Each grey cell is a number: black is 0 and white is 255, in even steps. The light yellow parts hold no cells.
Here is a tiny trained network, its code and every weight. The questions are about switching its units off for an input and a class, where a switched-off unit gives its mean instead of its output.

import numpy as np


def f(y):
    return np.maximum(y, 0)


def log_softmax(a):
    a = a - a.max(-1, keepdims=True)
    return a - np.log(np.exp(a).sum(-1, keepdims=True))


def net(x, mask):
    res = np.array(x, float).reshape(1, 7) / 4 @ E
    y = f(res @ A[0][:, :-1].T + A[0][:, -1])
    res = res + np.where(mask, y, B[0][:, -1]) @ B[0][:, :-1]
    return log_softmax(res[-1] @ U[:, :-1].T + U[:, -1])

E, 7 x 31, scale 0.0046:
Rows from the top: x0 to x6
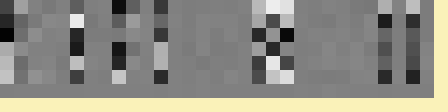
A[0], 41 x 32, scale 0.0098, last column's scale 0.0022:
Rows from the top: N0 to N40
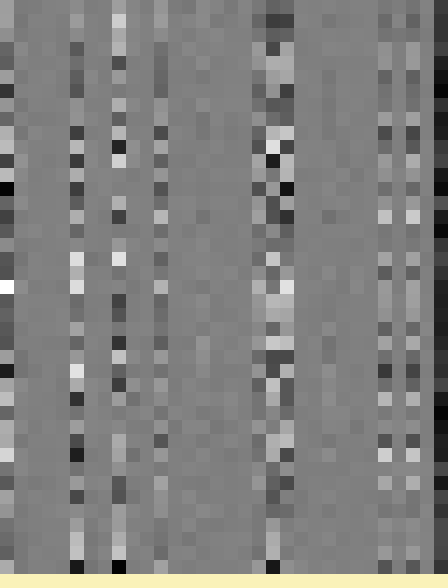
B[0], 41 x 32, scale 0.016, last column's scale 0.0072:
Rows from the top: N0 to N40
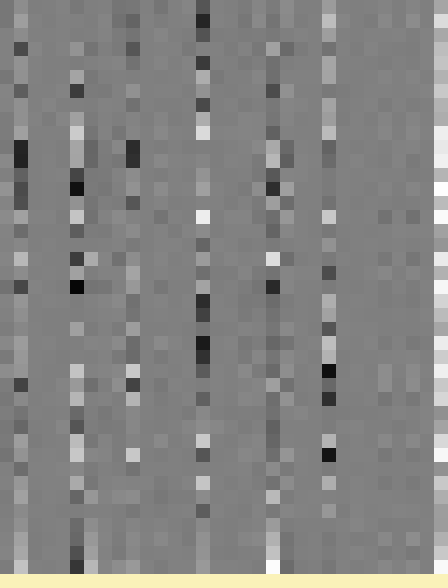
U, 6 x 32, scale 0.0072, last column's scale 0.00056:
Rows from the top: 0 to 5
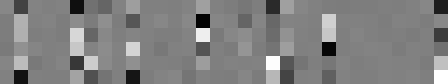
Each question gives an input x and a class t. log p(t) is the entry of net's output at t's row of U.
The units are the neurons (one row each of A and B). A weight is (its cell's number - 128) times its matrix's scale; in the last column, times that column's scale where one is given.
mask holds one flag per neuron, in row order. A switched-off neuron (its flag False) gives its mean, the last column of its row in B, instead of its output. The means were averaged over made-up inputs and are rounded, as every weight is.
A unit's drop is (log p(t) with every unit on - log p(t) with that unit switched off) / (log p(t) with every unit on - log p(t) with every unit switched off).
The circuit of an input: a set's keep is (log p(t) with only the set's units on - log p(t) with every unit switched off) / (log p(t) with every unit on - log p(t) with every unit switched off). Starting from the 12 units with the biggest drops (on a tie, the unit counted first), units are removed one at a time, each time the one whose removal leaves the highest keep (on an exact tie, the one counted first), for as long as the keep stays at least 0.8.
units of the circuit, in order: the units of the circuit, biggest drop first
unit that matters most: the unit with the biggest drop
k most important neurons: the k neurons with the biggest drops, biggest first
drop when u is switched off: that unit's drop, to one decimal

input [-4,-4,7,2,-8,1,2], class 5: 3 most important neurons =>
N11, N20, N3
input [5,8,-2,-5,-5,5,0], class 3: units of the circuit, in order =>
N26
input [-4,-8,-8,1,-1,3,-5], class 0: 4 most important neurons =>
N20, N26, N12, N30
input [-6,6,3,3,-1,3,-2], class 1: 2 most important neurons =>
N1, N32
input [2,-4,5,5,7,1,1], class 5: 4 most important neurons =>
N10, N27, N20, N18
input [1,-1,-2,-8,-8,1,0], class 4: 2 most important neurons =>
N18, N39
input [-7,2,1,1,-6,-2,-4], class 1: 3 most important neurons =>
N1, N25, N10
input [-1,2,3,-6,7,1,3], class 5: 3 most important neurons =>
N10, N40, N27
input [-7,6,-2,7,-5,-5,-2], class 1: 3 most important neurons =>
N1, N25, N18
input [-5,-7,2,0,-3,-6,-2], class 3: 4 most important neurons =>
N32, N28, N9, N31
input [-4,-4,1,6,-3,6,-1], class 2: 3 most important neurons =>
N9, N31, N18
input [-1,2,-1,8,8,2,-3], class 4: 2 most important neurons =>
N40, N11
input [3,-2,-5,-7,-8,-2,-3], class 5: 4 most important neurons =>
N11, N40, N3, N14
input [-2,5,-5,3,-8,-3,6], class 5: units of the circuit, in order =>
N11
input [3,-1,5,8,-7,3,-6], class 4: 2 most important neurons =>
N40, N10
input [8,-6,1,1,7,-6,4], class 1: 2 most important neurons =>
N24, N21
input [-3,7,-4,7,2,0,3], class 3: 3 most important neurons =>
N26, N18, N19
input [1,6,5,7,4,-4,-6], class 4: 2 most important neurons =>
N40, N32
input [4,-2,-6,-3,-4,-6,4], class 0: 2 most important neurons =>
N20, N9
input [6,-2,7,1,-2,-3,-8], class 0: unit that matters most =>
N13
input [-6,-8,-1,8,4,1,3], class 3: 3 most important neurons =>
N32, N28, N18
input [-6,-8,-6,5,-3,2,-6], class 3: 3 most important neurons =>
N32, N28, N13
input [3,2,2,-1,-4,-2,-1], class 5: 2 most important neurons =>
N11, N1
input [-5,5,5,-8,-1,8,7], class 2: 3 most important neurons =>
N9, N31, N40
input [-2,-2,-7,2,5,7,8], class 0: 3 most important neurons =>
N20, N15, N12
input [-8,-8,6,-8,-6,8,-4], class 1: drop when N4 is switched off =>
-0.1
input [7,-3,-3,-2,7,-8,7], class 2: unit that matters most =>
N15
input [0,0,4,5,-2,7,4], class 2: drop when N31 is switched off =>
0.1
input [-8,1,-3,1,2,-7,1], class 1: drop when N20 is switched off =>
0.0
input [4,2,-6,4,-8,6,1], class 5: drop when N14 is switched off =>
0.1
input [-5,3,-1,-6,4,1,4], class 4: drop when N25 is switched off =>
-0.1
